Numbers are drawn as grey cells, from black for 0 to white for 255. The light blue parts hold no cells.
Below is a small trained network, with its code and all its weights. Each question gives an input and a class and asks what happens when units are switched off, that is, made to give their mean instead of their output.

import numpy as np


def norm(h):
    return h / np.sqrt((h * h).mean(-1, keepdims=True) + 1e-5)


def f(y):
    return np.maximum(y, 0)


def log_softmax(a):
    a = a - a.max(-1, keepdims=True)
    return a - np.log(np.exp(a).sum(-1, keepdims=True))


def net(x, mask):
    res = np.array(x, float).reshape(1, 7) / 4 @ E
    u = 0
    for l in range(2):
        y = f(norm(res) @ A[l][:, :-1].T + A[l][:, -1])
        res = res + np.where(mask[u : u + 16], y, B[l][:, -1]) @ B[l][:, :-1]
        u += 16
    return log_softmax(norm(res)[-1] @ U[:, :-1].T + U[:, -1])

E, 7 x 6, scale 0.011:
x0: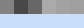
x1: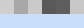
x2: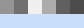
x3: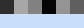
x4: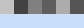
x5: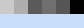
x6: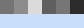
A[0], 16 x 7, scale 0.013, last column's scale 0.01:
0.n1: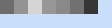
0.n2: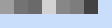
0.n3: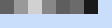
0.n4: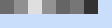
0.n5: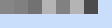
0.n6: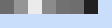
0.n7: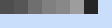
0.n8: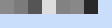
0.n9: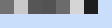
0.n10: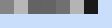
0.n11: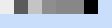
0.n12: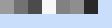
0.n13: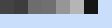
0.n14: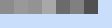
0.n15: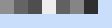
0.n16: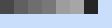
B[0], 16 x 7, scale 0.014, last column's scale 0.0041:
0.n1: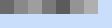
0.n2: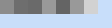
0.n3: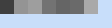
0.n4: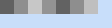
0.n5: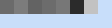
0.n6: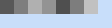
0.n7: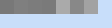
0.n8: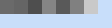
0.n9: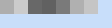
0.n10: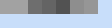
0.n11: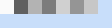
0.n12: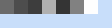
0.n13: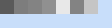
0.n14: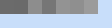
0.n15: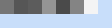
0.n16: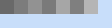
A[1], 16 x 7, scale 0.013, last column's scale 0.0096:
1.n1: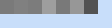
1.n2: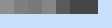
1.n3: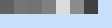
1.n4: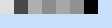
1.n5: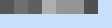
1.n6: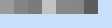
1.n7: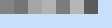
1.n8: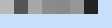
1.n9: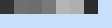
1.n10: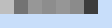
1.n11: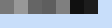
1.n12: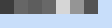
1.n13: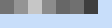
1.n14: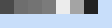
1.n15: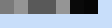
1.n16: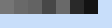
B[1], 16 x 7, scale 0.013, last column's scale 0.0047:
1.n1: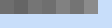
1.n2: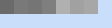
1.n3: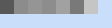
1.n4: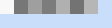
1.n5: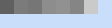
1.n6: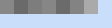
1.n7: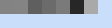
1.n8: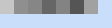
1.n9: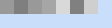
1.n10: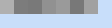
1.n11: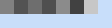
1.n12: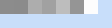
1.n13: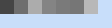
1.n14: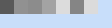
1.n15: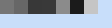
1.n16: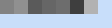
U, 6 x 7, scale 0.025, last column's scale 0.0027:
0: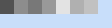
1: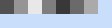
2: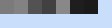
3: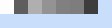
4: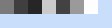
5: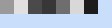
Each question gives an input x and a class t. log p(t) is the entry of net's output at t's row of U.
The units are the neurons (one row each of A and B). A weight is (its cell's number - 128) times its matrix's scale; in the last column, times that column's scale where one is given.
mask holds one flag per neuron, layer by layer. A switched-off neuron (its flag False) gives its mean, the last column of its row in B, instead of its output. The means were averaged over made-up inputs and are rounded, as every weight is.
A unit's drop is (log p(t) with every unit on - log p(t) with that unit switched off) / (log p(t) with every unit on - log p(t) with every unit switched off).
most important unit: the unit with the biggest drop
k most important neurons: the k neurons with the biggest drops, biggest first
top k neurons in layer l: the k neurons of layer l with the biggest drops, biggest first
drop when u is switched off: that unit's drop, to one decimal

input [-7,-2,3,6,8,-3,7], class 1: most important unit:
0.n6
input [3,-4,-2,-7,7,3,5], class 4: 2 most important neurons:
(0.n12, 0.n15)
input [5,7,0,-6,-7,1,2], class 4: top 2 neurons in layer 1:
(1.n12, 1.n9)
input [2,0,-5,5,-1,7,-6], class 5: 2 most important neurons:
(0.n9, 0.n5)
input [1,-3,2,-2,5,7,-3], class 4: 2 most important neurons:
(0.n2, 0.n5)
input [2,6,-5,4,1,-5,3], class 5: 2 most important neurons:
(0.n9, 0.n10)
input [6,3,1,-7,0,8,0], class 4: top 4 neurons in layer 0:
(0.n12, 0.n15, 0.n8, 0.n2)
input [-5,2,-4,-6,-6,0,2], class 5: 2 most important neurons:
(0.n9, 0.n10)
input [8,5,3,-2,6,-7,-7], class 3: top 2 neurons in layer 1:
(1.n4, 1.n8)
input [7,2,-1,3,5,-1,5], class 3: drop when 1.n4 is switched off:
0.1
